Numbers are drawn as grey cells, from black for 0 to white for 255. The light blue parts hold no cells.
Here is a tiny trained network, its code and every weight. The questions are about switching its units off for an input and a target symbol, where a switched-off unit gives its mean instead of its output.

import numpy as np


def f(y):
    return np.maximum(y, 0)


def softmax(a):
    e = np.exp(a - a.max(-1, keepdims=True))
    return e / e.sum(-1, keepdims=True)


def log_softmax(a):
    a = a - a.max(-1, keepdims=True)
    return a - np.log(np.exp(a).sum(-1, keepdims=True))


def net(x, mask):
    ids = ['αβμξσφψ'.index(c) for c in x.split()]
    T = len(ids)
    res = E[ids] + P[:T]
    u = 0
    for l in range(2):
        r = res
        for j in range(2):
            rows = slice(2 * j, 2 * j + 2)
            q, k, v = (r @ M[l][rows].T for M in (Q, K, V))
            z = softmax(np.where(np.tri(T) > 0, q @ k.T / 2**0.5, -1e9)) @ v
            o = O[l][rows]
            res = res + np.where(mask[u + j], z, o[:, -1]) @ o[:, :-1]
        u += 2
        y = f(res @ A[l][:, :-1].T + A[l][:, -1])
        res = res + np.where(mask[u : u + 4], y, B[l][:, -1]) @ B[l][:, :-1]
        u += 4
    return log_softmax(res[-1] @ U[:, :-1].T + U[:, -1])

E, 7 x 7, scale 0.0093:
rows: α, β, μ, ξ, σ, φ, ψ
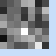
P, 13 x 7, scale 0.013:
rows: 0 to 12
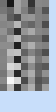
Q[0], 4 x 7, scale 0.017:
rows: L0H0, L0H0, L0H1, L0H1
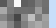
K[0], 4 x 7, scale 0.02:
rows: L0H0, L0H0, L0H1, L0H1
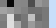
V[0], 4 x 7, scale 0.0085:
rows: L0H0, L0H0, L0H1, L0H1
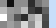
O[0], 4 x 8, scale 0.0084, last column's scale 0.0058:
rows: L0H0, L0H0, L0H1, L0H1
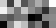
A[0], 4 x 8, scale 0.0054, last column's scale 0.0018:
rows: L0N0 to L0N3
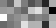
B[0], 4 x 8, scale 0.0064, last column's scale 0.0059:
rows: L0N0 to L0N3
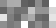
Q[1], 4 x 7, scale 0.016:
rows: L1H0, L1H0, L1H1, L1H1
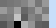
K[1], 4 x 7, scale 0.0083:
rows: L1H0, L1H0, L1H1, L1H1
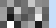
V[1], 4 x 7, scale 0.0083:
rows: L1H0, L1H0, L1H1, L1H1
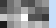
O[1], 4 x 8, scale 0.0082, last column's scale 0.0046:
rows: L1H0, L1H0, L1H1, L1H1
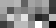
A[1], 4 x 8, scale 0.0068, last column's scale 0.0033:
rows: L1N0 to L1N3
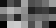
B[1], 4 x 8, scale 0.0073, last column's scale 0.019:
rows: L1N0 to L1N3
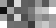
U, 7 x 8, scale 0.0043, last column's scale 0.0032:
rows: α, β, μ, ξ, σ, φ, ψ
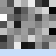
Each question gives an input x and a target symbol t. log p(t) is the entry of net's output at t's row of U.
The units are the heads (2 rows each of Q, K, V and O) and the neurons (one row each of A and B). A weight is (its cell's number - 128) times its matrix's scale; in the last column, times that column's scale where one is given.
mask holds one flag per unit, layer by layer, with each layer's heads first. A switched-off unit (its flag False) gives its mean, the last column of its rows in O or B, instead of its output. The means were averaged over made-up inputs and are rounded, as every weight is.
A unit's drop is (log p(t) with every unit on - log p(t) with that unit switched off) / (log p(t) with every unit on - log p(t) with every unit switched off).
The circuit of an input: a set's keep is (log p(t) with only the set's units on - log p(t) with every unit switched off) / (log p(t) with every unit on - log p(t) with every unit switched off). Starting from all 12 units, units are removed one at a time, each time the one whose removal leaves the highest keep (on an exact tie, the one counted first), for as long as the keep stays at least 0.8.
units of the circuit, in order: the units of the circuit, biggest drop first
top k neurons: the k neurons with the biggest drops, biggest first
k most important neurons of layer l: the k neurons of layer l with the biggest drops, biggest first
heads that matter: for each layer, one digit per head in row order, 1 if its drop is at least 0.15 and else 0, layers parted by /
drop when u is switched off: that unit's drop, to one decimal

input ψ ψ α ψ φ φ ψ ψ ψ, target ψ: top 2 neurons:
L1N0, L1N2
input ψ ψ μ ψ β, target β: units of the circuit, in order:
L1H1, L0H0
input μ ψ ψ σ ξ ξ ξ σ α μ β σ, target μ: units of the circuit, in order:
L0H1, L1H1, L0H0
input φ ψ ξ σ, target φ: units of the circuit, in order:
L0H1, L1H1
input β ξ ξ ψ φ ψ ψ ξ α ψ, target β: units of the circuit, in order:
L0H1, L1H1
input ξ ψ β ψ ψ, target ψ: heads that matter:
01 / 00
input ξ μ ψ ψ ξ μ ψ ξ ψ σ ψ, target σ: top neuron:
L1N3
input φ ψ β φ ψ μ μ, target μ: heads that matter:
01 / 01
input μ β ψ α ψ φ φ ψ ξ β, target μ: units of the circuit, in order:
L0H1, L1H1, L1N1
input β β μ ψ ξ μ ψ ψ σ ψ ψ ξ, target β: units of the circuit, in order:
L0H1, L1H1
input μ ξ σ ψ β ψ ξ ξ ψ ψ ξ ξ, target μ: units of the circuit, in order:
L0H1, L1H1, L0H0
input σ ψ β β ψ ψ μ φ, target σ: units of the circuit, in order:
L1N3, L1H1, L0H1, L0N3
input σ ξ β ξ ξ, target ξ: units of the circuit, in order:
L1N1, L0H0, L1H1
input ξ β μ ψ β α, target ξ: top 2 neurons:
L1N1, L0N2
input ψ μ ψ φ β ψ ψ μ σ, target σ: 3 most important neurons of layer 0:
L0N3, L0N2, L0N1
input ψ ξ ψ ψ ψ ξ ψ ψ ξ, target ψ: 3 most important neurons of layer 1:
L1N0, L1N2, L1N1
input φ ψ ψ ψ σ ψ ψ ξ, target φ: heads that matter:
11 / 01
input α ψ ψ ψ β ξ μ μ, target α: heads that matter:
11 / 00
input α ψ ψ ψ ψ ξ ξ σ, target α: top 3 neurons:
L1N1, L0N1, L0N2
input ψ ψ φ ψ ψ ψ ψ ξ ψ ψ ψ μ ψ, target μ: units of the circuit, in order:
L0H1, L1N1
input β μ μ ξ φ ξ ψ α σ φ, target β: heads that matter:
01 / 01
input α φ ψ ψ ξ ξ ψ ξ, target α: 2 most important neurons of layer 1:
L1N1, L1N3
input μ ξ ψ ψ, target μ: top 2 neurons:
L1N1, L0N2
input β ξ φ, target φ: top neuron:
L0N0
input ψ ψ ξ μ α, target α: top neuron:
L1N1
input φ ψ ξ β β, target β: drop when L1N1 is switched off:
-0.1
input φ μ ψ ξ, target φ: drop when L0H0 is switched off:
0.1
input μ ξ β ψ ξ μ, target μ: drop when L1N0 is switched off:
0.0
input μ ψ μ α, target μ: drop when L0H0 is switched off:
0.1
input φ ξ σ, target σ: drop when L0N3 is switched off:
0.2
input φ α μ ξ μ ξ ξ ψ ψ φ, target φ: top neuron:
L0N1
